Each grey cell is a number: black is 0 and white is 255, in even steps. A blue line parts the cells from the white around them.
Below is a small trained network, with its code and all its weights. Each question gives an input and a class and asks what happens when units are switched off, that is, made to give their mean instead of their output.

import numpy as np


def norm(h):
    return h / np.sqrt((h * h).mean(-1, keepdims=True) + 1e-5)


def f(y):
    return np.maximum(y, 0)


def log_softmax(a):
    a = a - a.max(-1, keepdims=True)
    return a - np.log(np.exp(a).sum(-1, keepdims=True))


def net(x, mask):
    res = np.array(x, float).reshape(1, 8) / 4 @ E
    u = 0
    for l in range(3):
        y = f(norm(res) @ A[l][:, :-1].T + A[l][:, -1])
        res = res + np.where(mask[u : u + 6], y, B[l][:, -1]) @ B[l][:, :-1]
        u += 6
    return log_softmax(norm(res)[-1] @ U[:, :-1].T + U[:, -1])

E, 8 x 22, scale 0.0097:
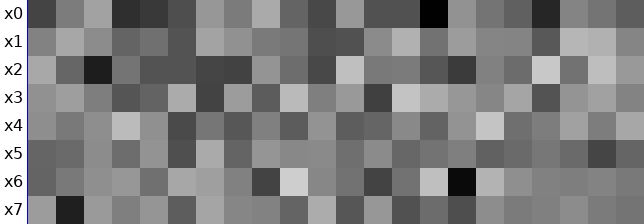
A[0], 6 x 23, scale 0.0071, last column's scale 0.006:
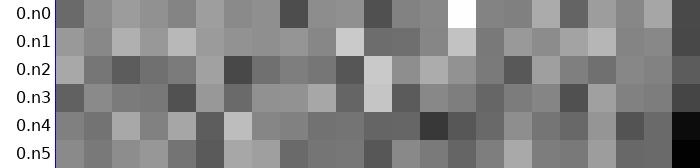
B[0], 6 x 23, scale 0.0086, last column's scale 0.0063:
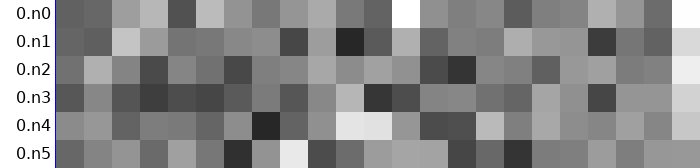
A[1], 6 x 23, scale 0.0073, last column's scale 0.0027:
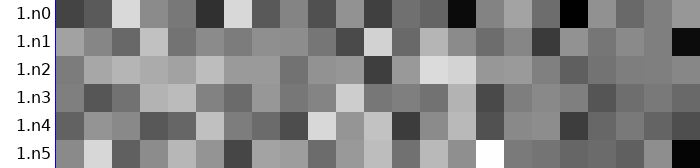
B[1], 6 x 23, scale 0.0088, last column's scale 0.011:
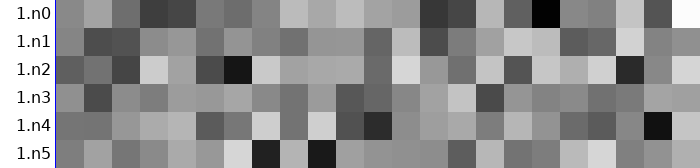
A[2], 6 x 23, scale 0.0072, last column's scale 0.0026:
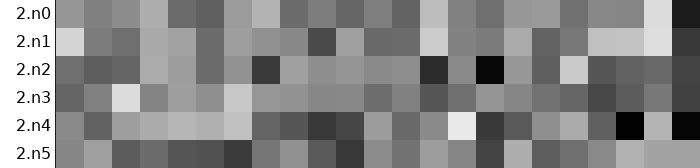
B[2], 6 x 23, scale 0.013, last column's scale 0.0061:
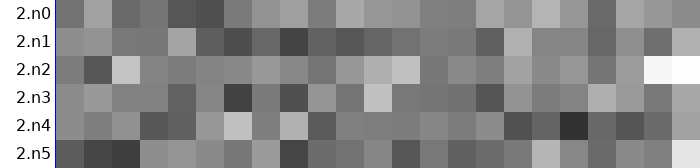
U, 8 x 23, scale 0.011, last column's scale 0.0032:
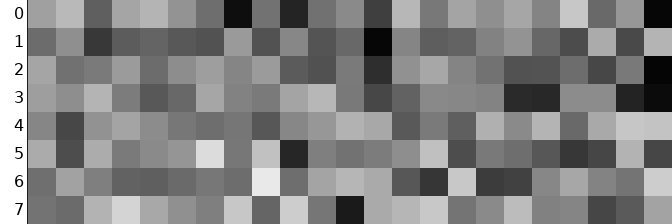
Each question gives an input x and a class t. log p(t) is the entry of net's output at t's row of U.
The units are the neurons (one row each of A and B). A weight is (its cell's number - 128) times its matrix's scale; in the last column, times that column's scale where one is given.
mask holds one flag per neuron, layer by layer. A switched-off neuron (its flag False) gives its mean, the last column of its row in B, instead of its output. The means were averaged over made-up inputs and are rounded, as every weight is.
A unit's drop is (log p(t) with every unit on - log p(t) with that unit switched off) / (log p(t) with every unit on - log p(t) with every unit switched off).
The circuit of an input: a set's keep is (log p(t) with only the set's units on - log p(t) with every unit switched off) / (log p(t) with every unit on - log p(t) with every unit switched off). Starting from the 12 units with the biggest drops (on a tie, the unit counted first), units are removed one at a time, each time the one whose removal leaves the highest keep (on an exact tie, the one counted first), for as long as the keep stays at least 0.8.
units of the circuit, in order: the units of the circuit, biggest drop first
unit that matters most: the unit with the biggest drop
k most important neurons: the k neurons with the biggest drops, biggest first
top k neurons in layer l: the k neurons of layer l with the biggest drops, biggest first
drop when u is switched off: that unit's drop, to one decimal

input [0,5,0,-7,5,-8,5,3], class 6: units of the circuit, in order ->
[1.n0]
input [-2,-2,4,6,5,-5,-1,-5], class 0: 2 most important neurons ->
[1.n5; 0.n1]
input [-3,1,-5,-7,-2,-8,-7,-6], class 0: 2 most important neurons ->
[1.n5; 1.n0]
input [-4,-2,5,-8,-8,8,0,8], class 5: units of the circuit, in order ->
[2.n4; 1.n0; 1.n3]
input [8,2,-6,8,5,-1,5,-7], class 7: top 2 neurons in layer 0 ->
[0.n2; 0.n4]
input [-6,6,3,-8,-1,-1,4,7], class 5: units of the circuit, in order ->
[2.n4; 1.n0; 1.n3; 1.n2]
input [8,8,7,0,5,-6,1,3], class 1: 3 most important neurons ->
[2.n5; 0.n0; 1.n2]
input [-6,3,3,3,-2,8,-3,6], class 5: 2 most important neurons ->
[1.n0; 2.n4]
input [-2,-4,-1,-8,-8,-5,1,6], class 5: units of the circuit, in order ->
[2.n4; 1.n0; 1.n3]
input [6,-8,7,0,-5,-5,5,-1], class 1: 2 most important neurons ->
[0.n3; 1.n4]
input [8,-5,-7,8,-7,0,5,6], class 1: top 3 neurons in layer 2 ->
[2.n3; 2.n2; 2.n4]
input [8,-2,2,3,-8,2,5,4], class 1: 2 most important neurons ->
[0.n3; 0.n0]
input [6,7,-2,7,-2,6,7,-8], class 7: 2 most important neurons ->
[1.n4; 0.n2]
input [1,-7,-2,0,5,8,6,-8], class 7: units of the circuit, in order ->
[1.n4]
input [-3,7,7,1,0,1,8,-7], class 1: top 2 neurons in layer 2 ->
[2.n5; 2.n2]
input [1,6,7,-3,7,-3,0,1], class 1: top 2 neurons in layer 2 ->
[2.n5; 2.n1]
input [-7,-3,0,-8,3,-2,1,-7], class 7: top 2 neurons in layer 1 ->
[1.n2; 1.n0]
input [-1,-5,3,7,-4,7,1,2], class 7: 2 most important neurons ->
[1.n4; 1.n0]
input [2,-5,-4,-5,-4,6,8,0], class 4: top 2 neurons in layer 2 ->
[2.n2; 2.n3]
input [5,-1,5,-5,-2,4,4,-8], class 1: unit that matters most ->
0.n3
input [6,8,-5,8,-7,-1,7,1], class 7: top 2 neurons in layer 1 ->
[1.n4; 1.n2]
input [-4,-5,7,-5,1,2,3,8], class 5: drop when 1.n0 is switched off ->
0.2
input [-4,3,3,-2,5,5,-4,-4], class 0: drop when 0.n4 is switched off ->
0.0
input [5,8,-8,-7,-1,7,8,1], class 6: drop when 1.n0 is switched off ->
0.1
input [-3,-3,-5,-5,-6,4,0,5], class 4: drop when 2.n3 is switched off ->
0.2
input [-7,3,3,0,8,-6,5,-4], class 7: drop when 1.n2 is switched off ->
0.2
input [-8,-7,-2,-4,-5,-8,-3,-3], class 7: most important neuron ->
[1.n0]
